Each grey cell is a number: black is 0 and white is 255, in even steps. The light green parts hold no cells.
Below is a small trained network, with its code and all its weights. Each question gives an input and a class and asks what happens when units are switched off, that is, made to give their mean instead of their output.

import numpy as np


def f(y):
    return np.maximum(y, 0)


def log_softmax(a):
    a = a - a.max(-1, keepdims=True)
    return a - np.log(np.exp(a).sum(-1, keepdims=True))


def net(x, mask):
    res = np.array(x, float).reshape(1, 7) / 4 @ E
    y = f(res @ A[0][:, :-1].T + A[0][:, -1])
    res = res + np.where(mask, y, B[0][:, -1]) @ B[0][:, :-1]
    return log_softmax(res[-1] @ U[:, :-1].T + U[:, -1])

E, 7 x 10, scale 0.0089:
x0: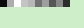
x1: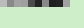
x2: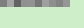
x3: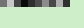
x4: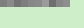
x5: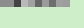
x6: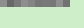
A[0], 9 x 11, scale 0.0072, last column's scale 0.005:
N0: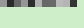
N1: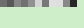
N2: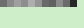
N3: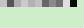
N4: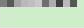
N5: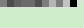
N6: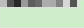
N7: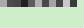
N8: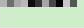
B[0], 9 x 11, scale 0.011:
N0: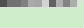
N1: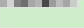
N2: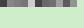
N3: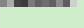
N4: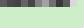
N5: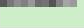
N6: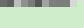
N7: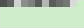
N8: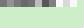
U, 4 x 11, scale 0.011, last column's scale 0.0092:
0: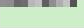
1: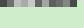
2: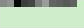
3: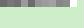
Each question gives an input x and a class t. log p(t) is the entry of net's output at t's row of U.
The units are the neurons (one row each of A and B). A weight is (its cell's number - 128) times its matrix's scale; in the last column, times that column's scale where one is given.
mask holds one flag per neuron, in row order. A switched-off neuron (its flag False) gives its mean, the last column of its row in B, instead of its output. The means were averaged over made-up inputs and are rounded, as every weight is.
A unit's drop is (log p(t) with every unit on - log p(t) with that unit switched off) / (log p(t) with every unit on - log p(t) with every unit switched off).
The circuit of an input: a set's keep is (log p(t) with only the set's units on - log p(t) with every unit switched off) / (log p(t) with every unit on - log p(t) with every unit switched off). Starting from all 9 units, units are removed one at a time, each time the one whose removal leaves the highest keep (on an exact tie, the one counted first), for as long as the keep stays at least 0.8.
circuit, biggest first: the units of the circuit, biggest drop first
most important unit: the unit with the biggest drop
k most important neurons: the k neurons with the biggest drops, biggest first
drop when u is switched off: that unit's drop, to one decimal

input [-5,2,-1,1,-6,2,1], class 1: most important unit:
N7
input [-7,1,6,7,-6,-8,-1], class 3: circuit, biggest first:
(N7; N3)
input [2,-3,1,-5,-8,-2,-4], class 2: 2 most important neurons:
(N4; N8)
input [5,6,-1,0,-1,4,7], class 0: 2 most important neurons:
(N8; N7)
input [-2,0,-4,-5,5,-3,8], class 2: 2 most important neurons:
(N3; N4)
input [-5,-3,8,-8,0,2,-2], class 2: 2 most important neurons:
(N3; N4)
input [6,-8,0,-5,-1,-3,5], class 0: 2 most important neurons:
(N1; N7)
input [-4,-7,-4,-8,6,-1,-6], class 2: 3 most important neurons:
(N4; N3; N8)
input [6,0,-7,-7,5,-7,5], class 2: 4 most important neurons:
(N4; N3; N7; N6)
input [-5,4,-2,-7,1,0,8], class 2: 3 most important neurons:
(N3; N4; N1)
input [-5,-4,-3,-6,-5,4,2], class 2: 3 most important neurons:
(N3; N4; N8)
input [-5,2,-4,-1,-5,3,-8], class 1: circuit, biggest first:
(N7; N6)
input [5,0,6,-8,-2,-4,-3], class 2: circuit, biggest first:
(N4; N3)
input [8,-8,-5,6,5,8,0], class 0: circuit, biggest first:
(N7)
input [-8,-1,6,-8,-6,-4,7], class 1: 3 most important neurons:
(N7; N6; N5)
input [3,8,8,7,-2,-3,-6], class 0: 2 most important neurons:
(N8; N4)
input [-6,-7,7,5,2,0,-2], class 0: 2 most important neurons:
(N1; N4)
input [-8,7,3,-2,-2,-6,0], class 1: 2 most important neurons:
(N7; N6)
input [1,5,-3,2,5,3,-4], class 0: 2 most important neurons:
(N8; N4)
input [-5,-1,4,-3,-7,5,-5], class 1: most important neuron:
(N6)
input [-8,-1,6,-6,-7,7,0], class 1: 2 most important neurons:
(N6; N7)
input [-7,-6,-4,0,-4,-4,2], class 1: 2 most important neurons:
(N7; N8)
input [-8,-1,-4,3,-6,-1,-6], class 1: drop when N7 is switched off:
0.2
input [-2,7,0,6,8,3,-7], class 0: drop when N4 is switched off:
0.2
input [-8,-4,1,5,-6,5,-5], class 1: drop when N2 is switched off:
0.0
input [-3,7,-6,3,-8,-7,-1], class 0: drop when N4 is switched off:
0.1
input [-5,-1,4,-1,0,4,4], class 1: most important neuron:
(N6)
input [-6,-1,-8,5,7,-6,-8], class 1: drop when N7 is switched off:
0.6
